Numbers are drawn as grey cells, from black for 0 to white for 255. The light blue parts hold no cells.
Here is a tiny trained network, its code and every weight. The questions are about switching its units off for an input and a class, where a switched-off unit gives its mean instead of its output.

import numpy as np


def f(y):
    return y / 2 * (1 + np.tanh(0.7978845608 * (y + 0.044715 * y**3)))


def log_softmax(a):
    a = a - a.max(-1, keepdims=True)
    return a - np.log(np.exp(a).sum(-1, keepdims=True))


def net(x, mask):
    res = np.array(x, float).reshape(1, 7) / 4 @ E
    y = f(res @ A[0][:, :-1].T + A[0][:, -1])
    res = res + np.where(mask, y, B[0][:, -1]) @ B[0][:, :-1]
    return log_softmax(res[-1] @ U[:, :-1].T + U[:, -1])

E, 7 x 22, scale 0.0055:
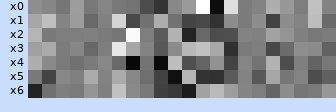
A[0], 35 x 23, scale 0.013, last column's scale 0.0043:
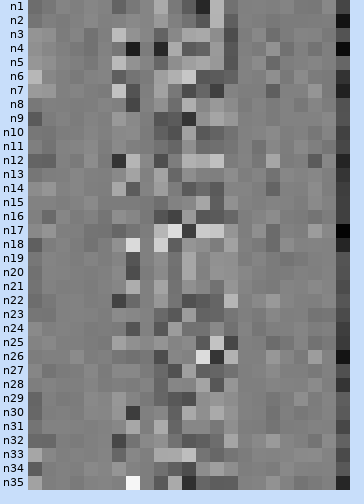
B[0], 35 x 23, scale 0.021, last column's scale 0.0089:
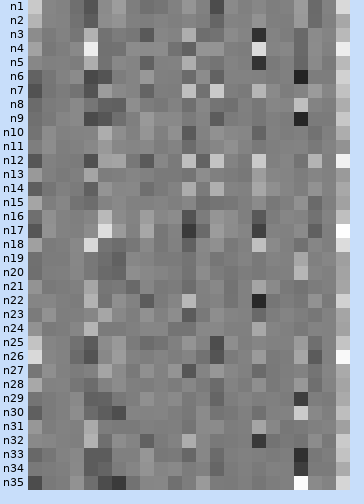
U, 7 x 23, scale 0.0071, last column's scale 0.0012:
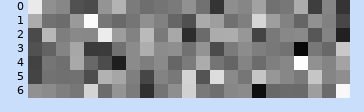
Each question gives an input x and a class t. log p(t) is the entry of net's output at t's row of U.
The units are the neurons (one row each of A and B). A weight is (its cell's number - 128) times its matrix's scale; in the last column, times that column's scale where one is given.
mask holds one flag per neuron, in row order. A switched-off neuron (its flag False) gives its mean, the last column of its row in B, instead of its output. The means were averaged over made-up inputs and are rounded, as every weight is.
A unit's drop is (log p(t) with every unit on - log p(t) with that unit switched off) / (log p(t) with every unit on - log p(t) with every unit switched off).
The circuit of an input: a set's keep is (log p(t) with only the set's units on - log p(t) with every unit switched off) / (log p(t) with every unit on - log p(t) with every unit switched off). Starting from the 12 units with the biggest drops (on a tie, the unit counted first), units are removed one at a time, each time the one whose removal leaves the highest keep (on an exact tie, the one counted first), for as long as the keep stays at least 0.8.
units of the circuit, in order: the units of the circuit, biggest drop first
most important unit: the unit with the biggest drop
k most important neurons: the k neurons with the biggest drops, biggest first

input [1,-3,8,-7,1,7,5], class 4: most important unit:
n35
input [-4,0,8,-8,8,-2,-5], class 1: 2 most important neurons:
n4, n24
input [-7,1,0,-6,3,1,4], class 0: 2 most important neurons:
n1, n2
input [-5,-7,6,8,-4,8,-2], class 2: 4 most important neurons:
n16, n10, n27, n23
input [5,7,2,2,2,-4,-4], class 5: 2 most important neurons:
n7, n14
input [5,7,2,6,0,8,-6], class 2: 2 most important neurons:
n16, n12
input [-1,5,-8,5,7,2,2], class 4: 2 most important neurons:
n30, n8
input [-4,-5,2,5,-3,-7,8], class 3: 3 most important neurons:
n9, n34, n29
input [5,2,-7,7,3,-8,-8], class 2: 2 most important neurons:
n17, n9
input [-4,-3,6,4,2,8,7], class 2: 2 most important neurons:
n16, n10
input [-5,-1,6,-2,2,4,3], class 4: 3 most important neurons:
n35, n26, n17
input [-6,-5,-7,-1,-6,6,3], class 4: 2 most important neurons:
n30, n26
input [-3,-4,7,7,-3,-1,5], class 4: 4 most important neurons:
n35, n22, n32, n1
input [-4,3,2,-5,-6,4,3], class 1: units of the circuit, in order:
n18
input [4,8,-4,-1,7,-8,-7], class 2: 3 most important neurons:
n17, n12, n18
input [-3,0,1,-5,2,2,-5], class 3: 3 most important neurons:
n6, n3, n5
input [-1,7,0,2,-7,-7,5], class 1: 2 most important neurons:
n18, n12
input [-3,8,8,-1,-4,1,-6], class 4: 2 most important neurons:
n35, n12
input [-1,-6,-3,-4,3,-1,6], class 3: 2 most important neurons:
n9, n34
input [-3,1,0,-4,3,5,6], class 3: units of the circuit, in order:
n9
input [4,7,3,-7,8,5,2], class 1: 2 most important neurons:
n4, n12
